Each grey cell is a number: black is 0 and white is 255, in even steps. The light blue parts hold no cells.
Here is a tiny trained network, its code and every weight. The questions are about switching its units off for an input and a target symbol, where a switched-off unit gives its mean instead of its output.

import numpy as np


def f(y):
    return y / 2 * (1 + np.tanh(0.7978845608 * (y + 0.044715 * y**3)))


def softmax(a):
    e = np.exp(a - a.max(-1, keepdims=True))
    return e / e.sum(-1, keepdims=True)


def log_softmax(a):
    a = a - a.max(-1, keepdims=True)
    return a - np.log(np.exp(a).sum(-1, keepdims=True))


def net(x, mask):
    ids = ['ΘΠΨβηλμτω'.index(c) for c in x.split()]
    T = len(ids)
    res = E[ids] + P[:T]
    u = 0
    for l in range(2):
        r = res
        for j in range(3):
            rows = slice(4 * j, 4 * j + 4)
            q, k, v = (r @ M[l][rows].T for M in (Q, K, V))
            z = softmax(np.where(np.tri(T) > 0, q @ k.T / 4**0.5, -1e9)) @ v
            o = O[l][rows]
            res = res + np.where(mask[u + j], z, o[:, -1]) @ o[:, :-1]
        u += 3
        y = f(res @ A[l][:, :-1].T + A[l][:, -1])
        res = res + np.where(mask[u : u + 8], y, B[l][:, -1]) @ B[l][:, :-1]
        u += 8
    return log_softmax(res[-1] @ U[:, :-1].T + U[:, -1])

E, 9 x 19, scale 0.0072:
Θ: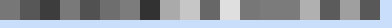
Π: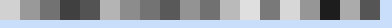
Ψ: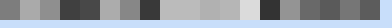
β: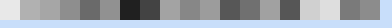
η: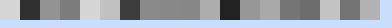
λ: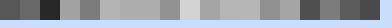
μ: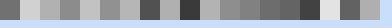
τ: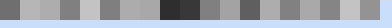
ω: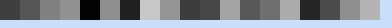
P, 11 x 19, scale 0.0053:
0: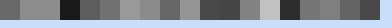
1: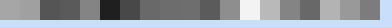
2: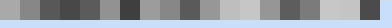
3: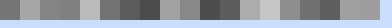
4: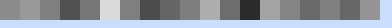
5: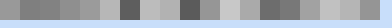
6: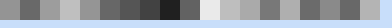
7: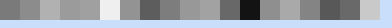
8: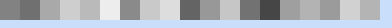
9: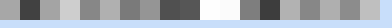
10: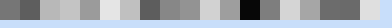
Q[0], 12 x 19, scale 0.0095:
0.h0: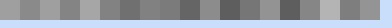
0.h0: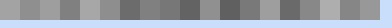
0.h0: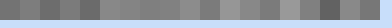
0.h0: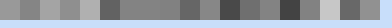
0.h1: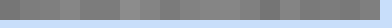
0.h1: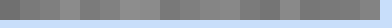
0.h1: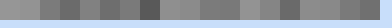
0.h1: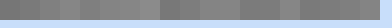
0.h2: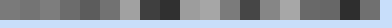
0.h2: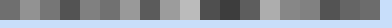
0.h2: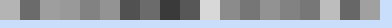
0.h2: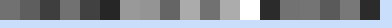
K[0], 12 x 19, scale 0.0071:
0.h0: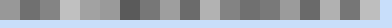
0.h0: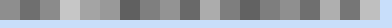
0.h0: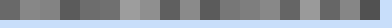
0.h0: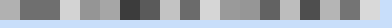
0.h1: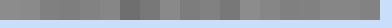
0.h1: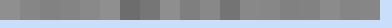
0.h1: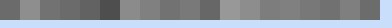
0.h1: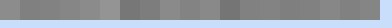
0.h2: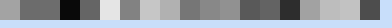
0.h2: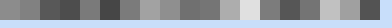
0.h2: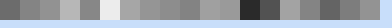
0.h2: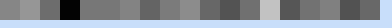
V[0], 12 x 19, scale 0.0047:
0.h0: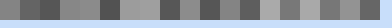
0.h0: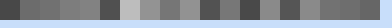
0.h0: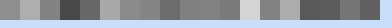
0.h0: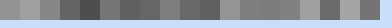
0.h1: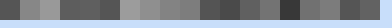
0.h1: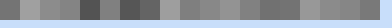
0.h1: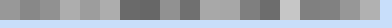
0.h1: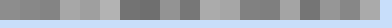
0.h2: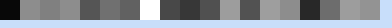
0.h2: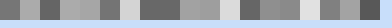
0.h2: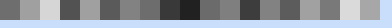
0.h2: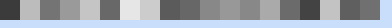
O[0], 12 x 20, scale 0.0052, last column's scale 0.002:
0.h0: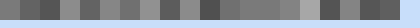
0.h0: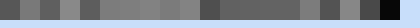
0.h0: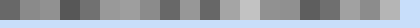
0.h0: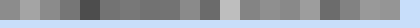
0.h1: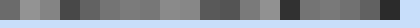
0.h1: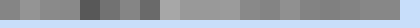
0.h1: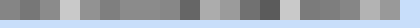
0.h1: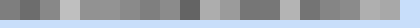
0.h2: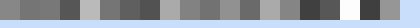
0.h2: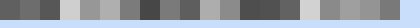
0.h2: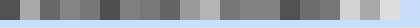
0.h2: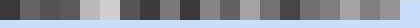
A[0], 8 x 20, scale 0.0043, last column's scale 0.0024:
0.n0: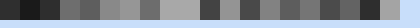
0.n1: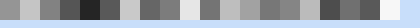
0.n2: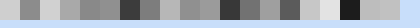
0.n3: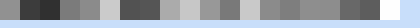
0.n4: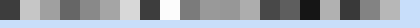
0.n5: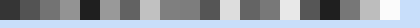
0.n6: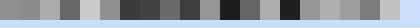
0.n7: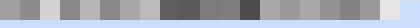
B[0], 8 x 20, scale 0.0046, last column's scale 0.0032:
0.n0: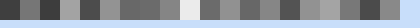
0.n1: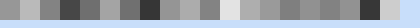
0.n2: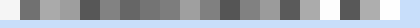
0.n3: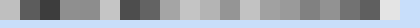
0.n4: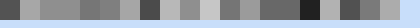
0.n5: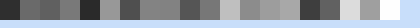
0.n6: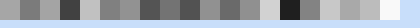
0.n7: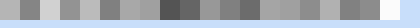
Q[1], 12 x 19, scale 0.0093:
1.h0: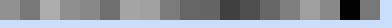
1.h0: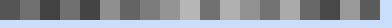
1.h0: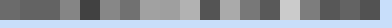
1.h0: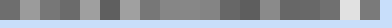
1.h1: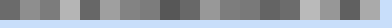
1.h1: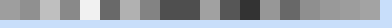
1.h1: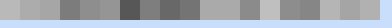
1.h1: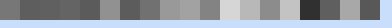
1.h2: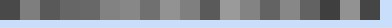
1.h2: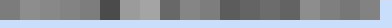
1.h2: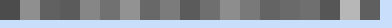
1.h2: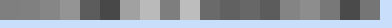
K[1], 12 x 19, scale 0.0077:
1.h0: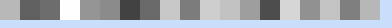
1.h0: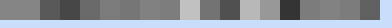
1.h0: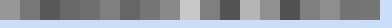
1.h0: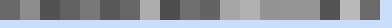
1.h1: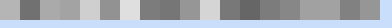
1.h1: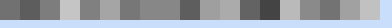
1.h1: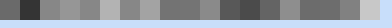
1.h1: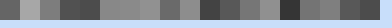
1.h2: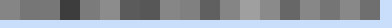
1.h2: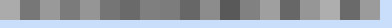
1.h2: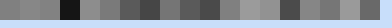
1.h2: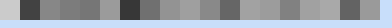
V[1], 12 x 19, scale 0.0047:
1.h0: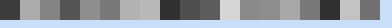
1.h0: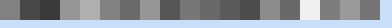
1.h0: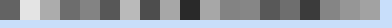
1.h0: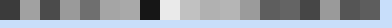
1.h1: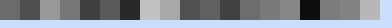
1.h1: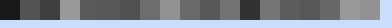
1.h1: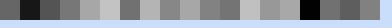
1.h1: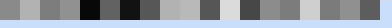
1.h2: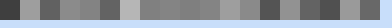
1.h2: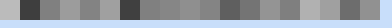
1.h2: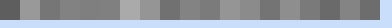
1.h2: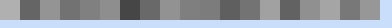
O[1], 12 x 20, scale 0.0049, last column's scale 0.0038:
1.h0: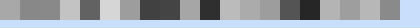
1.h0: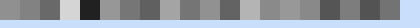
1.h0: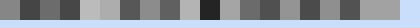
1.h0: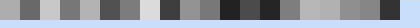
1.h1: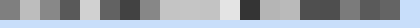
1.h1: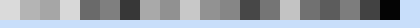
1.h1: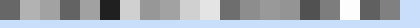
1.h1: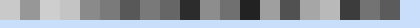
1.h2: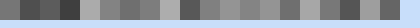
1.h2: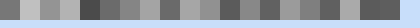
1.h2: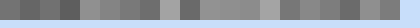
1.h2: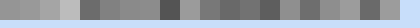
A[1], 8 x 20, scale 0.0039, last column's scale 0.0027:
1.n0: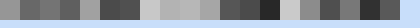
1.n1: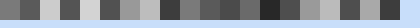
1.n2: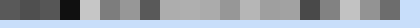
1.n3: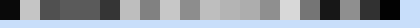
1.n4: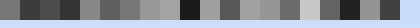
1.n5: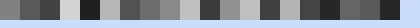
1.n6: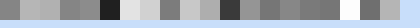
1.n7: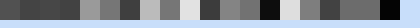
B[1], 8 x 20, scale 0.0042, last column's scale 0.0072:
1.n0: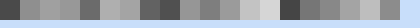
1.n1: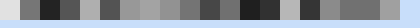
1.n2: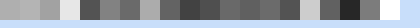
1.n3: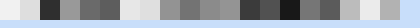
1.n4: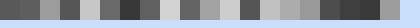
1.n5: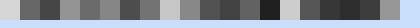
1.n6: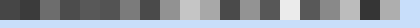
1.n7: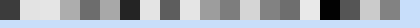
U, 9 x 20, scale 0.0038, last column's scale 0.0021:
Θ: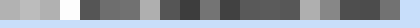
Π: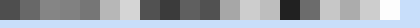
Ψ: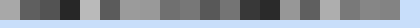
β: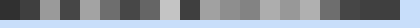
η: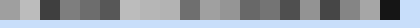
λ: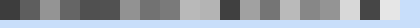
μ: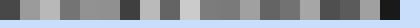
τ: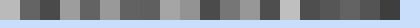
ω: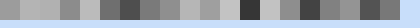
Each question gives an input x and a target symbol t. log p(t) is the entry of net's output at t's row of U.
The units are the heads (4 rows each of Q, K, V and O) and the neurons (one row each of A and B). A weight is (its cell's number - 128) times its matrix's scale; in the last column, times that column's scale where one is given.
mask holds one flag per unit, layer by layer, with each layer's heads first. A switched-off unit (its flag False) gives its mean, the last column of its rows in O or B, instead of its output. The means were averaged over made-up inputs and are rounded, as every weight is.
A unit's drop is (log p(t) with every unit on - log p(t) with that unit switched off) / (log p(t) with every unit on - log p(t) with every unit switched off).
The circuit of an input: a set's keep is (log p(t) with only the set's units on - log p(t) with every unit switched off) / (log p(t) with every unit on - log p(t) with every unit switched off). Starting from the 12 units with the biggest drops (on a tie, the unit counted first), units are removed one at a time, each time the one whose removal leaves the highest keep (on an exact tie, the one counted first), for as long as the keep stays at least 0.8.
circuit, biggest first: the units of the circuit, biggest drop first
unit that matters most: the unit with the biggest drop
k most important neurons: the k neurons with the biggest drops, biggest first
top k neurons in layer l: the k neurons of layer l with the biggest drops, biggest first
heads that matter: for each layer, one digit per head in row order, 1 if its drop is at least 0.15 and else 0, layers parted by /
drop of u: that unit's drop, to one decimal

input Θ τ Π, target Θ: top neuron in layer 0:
(0.n0)
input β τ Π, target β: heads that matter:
000 / 110
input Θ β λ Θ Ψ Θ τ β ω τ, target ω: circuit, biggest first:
(1.h1; 0.h2; 0.n5)
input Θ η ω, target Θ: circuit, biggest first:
(1.h1; 1.h0; 0.n0; 0.h0)
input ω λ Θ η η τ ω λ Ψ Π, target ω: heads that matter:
000 / 010
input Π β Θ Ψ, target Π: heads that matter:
100 / 110
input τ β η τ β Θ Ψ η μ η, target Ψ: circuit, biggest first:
(1.h0; 1.n1; 0.n4; 0.h0)
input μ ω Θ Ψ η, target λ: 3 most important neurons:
(0.n1; 1.n6; 0.n2)
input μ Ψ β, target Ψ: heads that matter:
000 / 100
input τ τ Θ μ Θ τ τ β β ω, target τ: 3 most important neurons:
(1.n5; 0.n5; 0.n6)
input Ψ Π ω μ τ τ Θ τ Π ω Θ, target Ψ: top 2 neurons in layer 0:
(0.n1; 0.n4)
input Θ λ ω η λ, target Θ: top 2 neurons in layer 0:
(0.n0; 0.n1)
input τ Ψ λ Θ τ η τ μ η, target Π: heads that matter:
001 / 110
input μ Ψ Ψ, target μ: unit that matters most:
1.h0
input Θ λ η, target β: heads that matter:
000 / 100
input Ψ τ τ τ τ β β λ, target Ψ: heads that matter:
000 / 110
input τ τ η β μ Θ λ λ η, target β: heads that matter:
001 / 100
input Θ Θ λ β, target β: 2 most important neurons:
(1.n4; 0.n2)
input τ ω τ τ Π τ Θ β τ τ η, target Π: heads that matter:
000 / 100
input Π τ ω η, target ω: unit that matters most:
1.h1
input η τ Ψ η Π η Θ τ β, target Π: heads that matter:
000 / 110
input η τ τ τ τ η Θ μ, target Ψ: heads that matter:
000 / 100
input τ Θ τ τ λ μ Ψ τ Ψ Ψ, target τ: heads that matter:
000 / 110
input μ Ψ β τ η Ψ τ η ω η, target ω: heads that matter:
001 / 010
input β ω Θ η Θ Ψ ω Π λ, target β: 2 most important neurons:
(0.n2; 1.n4)
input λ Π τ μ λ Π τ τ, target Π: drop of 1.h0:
0.3
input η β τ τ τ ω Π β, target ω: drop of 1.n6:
0.0
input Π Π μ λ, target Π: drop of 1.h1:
0.4
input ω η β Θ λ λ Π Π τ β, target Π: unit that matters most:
1.h0
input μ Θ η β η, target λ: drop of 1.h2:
1.2
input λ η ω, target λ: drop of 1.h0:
0.6
